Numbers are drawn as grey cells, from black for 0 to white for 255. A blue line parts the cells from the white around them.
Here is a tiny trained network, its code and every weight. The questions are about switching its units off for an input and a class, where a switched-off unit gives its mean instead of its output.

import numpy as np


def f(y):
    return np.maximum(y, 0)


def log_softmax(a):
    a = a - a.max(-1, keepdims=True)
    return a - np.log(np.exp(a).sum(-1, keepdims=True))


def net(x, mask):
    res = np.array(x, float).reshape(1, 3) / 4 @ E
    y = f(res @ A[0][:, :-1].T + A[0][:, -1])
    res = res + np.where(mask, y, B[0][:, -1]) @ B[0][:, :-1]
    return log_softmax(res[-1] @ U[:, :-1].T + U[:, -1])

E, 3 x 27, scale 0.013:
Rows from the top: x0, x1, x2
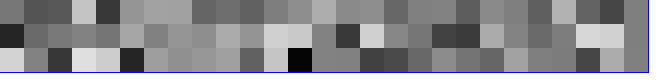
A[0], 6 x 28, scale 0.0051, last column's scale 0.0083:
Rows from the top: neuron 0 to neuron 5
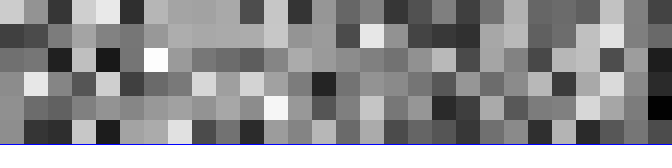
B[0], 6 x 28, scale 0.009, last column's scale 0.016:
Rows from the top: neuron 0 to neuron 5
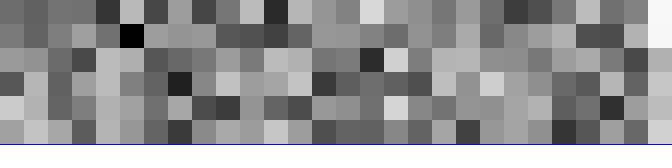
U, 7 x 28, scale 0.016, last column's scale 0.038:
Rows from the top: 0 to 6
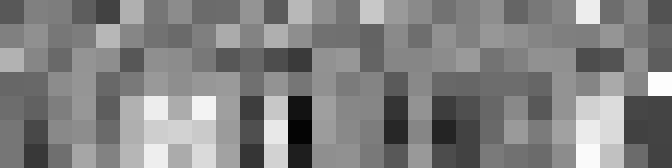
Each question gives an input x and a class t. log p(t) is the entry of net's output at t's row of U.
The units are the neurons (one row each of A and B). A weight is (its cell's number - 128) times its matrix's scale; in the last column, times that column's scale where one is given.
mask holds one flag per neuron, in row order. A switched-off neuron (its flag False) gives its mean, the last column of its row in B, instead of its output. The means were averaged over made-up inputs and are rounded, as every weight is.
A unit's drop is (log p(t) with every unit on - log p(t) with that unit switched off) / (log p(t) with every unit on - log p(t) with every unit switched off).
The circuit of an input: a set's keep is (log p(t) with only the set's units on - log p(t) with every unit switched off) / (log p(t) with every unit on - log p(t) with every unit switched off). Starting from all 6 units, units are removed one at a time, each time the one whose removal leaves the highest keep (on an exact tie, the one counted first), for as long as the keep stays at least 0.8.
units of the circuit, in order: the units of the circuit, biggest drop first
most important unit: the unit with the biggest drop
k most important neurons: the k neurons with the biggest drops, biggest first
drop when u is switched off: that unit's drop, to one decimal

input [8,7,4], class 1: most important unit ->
neuron 5
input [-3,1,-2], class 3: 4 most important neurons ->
neuron 0; neuron 5; neuron 2; neuron 4
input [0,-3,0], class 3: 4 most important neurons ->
neuron 1; neuron 4; neuron 0; neuron 2
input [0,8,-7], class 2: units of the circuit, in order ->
neuron 1; neuron 0
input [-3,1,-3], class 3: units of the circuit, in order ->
neuron 0; neuron 5
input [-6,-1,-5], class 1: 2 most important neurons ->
neuron 0; neuron 3
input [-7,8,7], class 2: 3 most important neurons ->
neuron 1; neuron 4; neuron 5
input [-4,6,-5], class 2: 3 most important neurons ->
neuron 1; neuron 0; neuron 4
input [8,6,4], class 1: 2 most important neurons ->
neuron 5; neuron 2
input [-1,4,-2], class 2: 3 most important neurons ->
neuron 0; neuron 1; neuron 4
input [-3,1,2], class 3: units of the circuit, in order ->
neuron 5; neuron 4
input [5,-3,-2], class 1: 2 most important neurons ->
neuron 0; neuron 1
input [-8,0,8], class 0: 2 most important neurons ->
neuron 0; neuron 5
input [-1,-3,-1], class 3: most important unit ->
neuron 1
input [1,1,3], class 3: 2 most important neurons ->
neuron 4; neuron 2
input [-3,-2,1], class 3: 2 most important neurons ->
neuron 5; neuron 1
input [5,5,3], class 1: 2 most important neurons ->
neuron 5; neuron 2
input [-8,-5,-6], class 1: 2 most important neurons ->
neuron 0; neuron 3
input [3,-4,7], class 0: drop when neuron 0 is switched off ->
0.7
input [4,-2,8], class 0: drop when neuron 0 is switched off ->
0.9
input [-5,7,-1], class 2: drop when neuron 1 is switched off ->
0.7
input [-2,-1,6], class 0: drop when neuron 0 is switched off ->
0.6
